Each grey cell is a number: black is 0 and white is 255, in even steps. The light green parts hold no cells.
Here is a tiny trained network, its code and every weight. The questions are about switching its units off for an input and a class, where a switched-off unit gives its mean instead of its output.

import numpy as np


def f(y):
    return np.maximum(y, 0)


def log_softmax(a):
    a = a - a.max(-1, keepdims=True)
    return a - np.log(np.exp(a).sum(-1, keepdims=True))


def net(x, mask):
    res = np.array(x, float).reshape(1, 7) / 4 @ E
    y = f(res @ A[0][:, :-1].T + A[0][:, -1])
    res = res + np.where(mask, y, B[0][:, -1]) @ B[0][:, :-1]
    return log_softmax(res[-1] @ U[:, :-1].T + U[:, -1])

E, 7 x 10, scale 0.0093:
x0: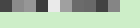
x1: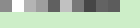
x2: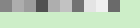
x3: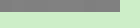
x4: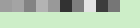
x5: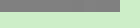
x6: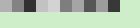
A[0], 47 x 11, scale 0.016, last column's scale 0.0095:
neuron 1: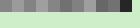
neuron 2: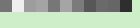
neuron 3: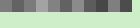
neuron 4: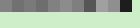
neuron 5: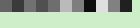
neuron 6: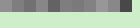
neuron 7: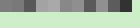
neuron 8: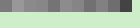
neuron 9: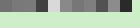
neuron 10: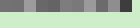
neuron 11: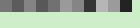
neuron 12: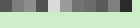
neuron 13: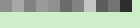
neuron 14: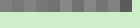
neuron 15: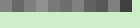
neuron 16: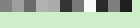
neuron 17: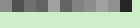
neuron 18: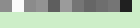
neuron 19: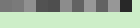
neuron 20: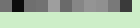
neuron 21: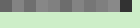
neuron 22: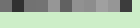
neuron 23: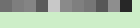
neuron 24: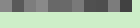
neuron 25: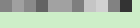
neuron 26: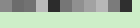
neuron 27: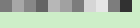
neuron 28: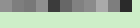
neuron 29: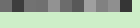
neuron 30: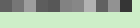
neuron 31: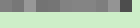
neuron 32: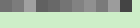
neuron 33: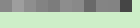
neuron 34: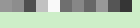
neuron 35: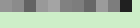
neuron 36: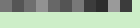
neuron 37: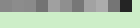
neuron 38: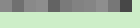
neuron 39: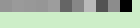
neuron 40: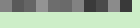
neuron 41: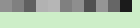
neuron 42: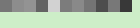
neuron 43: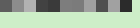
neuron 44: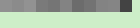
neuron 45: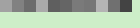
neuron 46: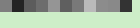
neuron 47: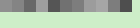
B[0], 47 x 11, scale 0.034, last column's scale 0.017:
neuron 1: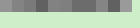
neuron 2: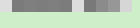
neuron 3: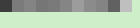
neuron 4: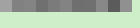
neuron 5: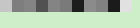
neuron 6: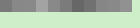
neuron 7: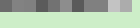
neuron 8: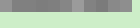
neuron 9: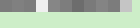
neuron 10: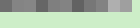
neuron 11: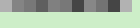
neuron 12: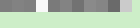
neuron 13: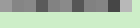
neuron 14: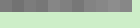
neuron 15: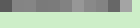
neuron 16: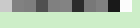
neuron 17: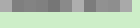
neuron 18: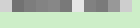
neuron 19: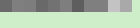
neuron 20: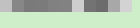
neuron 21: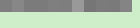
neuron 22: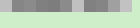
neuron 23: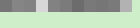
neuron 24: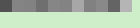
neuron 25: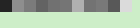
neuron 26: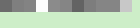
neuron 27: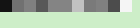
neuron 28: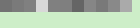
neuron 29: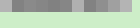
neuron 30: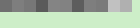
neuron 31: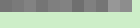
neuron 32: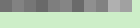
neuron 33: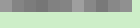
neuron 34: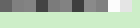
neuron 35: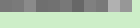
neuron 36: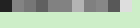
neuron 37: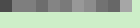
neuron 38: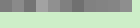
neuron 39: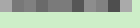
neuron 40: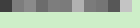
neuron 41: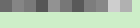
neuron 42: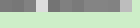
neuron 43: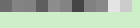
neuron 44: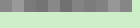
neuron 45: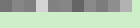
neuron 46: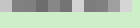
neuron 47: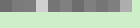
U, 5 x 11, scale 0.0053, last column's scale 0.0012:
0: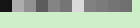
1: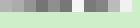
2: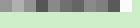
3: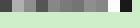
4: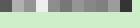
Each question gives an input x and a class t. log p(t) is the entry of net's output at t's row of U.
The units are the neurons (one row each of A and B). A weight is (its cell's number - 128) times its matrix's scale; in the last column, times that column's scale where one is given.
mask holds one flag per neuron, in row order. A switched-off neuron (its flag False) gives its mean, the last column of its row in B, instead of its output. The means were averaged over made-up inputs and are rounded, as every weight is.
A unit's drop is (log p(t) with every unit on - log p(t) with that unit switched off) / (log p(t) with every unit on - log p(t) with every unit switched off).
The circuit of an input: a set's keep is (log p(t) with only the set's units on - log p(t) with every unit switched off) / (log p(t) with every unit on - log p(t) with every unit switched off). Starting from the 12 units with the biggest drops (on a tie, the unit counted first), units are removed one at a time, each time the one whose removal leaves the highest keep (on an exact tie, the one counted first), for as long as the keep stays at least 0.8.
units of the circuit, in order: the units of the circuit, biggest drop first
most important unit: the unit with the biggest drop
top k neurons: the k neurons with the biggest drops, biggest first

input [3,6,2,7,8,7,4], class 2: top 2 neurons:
neuron 16; neuron 13
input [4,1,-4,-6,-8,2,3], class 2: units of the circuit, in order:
neuron 5
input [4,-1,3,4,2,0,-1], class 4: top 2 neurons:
neuron 36; neuron 9
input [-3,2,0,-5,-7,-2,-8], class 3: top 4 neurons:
neuron 43; neuron 16; neuron 19; neuron 30
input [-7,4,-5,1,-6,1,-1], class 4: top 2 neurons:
neuron 16; neuron 26
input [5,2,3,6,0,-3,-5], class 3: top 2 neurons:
neuron 43; neuron 26
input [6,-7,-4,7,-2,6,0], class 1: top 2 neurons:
neuron 20; neuron 46
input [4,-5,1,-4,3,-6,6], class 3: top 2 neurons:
neuron 34; neuron 2
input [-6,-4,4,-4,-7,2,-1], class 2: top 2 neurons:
neuron 5; neuron 11
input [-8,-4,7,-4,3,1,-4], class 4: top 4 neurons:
neuron 26; neuron 28; neuron 47; neuron 36
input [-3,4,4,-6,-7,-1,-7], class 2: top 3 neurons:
neuron 5; neuron 11; neuron 34
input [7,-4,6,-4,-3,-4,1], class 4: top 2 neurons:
neuron 12; neuron 9
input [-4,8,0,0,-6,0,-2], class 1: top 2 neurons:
neuron 18; neuron 2
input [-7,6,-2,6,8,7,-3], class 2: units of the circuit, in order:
neuron 16
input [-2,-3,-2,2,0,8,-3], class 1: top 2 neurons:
neuron 34; neuron 27
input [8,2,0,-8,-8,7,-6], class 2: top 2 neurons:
neuron 5; neuron 11
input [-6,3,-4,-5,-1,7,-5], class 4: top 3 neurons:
neuron 34; neuron 26; neuron 28
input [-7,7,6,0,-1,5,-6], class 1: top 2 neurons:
neuron 18; neuron 2
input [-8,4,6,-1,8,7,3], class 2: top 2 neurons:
neuron 16; neuron 13
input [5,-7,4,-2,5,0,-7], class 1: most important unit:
neuron 46
